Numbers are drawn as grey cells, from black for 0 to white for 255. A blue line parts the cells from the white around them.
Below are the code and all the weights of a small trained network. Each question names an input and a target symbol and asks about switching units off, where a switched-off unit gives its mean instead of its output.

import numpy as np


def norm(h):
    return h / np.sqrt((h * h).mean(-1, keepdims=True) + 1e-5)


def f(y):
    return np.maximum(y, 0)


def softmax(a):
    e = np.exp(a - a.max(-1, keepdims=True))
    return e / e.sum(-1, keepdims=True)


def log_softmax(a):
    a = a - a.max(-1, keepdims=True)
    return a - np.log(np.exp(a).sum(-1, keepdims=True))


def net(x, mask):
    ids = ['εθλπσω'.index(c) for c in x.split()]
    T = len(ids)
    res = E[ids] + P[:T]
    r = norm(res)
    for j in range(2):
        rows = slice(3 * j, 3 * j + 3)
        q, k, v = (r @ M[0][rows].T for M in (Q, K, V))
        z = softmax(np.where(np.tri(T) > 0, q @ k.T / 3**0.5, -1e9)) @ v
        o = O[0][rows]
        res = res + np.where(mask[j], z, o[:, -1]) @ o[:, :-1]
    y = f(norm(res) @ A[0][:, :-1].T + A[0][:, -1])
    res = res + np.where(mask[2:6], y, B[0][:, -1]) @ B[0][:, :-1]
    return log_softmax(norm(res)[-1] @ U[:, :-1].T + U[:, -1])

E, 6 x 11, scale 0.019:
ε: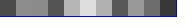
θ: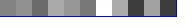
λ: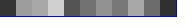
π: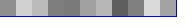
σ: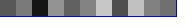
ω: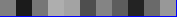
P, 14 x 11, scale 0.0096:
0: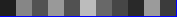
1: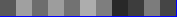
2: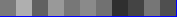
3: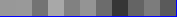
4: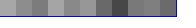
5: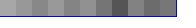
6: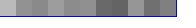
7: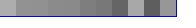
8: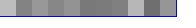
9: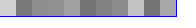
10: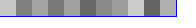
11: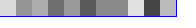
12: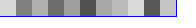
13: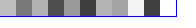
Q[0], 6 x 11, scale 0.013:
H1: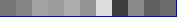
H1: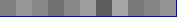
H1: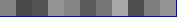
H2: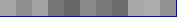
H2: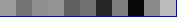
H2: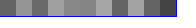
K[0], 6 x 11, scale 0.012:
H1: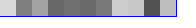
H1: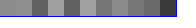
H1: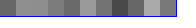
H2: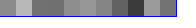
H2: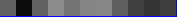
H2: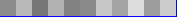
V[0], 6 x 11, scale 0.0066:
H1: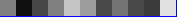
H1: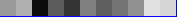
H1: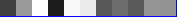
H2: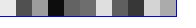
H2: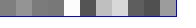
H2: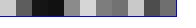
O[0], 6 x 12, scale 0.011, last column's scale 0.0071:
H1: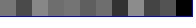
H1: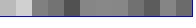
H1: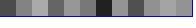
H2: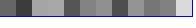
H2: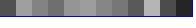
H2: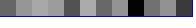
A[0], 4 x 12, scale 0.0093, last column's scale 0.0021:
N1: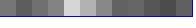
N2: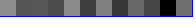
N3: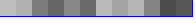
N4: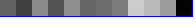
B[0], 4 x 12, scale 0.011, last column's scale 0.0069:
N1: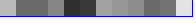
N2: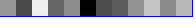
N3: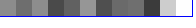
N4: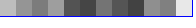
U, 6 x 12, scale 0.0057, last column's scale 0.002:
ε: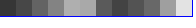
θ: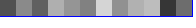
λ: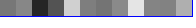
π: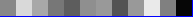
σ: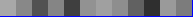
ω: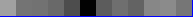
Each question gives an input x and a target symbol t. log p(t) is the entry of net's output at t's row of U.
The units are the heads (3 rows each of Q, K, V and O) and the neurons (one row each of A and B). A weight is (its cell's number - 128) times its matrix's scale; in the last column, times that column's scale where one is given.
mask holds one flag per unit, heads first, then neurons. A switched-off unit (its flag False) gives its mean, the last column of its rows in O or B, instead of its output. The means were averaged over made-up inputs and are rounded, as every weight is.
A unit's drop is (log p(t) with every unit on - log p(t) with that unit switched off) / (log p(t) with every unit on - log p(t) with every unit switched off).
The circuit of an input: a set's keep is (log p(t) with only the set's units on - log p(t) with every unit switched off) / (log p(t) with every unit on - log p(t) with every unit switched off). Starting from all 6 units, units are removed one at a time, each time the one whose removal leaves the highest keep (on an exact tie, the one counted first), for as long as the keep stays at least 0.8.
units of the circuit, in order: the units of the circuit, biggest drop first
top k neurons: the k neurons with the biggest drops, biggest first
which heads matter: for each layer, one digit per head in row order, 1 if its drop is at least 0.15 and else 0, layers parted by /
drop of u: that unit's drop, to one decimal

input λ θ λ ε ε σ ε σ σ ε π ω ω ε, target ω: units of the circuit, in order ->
(H1 N2)
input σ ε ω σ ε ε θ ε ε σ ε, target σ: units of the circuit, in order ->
(H2 H1)
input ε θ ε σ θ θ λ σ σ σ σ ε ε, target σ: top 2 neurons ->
(N1 N2)
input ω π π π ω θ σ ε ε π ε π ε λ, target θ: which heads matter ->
11
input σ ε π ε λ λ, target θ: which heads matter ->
10
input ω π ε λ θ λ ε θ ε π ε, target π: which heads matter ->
11
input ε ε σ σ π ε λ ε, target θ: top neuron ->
(N3)
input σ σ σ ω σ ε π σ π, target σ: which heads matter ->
10
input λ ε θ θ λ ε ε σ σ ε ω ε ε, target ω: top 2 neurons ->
(N1 N2)
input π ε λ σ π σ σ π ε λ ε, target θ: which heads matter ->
11
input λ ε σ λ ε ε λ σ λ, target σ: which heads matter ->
11
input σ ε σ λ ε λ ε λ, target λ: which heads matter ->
01
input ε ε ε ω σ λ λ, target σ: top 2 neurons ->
(N3 N2)
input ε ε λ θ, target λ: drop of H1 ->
0.1
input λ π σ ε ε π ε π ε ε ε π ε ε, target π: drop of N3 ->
0.5
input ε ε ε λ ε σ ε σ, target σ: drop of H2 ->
0.6
